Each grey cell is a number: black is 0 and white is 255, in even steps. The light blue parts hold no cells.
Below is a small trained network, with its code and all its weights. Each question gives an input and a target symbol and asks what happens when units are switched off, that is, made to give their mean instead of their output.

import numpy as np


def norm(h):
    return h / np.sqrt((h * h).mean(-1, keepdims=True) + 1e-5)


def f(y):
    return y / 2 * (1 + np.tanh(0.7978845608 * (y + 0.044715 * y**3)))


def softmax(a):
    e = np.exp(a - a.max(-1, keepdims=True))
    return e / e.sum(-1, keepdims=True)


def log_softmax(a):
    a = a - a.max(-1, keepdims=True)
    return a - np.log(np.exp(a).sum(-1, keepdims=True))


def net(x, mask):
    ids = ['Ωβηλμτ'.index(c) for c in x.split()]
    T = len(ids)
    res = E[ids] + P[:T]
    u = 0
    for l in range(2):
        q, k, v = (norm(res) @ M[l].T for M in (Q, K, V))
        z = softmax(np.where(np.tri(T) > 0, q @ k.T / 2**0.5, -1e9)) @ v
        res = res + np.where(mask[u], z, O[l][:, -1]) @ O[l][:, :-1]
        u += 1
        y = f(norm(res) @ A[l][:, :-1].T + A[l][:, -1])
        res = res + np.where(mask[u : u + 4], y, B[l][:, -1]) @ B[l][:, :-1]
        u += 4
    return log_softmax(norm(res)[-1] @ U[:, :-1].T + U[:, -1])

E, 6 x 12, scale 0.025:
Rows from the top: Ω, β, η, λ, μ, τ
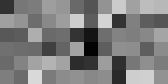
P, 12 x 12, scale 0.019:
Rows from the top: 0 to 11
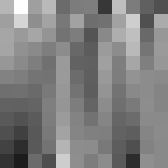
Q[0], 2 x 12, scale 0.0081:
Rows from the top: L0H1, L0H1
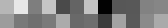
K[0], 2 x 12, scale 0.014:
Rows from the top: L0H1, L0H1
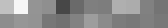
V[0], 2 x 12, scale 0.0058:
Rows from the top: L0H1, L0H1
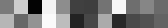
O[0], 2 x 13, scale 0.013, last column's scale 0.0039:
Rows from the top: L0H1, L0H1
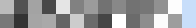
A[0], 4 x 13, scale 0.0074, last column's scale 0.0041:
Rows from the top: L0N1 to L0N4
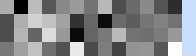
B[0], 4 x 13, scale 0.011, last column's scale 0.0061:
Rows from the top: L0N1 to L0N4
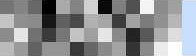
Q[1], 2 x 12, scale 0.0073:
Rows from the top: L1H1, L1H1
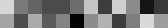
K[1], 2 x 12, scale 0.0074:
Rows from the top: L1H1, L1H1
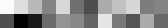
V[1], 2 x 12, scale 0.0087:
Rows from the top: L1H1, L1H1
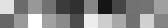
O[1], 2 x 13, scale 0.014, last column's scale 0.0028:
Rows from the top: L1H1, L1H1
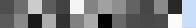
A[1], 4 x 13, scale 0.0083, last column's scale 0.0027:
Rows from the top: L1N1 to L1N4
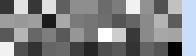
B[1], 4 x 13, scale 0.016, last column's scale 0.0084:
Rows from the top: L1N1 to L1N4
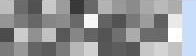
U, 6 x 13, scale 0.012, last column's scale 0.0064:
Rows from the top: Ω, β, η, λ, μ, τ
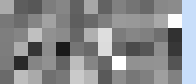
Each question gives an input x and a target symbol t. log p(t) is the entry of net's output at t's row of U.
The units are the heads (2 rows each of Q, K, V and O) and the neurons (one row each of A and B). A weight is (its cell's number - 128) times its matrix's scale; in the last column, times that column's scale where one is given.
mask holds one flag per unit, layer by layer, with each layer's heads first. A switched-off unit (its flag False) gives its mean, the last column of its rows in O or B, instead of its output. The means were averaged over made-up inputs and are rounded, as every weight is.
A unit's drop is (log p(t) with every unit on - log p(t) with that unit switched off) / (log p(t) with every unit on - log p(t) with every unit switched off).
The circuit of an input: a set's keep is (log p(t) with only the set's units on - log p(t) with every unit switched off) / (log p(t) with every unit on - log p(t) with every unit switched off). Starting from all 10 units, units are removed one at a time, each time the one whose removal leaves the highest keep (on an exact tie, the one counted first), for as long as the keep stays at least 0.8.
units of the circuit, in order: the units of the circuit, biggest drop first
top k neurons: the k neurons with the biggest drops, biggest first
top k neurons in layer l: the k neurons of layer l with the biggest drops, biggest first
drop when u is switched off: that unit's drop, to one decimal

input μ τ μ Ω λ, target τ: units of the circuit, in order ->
(L1N4)
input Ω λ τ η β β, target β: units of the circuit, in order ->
(L0H1; L0N3)
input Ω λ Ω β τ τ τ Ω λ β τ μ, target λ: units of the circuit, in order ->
(L0H1; L0N2; L0N3)
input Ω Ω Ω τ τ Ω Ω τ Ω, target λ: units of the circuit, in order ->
(L0N3; L0H1)
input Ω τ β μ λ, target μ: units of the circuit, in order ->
(L0H1; L0N3; L1H1)
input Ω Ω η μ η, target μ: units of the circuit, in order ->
(L0H1; L1H1)
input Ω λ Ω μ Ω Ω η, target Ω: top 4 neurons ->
(L0N2; L1N3; L1N2; L0N4)
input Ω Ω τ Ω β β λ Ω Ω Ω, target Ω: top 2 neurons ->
(L0N4; L1N3)
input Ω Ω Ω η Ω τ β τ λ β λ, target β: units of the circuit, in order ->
(L1H1; L0N3)
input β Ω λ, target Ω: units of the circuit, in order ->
(L0H1; L1N2)
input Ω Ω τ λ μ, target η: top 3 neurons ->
(L0N2; L1N4; L1N2)
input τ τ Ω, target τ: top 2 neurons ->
(L0N3; L1N3)
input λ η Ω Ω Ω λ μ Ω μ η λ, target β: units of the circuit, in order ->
(L0N3; L1H1)
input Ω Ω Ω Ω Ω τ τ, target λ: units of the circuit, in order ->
(L0H1; L1H1)
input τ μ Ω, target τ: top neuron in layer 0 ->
(L0N2)
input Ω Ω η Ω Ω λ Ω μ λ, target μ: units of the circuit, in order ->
(L0H1; L0N2; L1H1)
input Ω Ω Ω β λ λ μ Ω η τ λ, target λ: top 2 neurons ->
(L0N1; L1N4)
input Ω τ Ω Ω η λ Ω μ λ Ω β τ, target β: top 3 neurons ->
(L0N3; L1N4; L0N2)
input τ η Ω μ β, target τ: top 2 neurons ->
(L1N3; L1N1)
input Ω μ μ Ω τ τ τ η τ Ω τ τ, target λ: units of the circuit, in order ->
(L0H1)
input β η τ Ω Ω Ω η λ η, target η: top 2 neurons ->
(L0N2; L1N4)
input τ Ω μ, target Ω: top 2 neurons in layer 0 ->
(L0N2; L0N3)
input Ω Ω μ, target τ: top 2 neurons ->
(L1N4; L1N1)
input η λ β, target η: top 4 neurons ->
(L1N4; L0N3; L1N2; L0N1)
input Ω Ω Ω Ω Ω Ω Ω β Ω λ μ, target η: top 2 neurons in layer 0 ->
(L0N2; L0N3)
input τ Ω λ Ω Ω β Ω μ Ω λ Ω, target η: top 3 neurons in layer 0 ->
(L0N3; L0N1; L0N2)
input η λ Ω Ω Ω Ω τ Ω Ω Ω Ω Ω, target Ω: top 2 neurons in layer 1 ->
(L1N3; L1N4)
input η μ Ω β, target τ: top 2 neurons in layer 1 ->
(L1N1; L1N4)
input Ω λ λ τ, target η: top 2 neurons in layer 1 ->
(L1N4; L1N2)
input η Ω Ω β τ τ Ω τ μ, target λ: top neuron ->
(L0N2)
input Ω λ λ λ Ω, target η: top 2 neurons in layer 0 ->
(L0N3; L0N1)
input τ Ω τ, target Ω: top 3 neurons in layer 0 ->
(L0N3; L0N4; L0N1)
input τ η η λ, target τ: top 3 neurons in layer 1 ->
(L1N1; L1N2; L1N3)
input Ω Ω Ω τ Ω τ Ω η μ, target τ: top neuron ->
(L0N2)
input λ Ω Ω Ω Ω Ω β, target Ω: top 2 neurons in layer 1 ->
(L1N2; L1N3)
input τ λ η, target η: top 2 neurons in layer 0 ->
(L0N2; L0N1)
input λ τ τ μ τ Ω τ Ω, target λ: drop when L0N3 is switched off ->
0.9
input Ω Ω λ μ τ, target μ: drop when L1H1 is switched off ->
0.3
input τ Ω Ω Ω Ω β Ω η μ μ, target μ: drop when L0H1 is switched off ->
0.8
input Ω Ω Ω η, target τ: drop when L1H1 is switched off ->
0.2
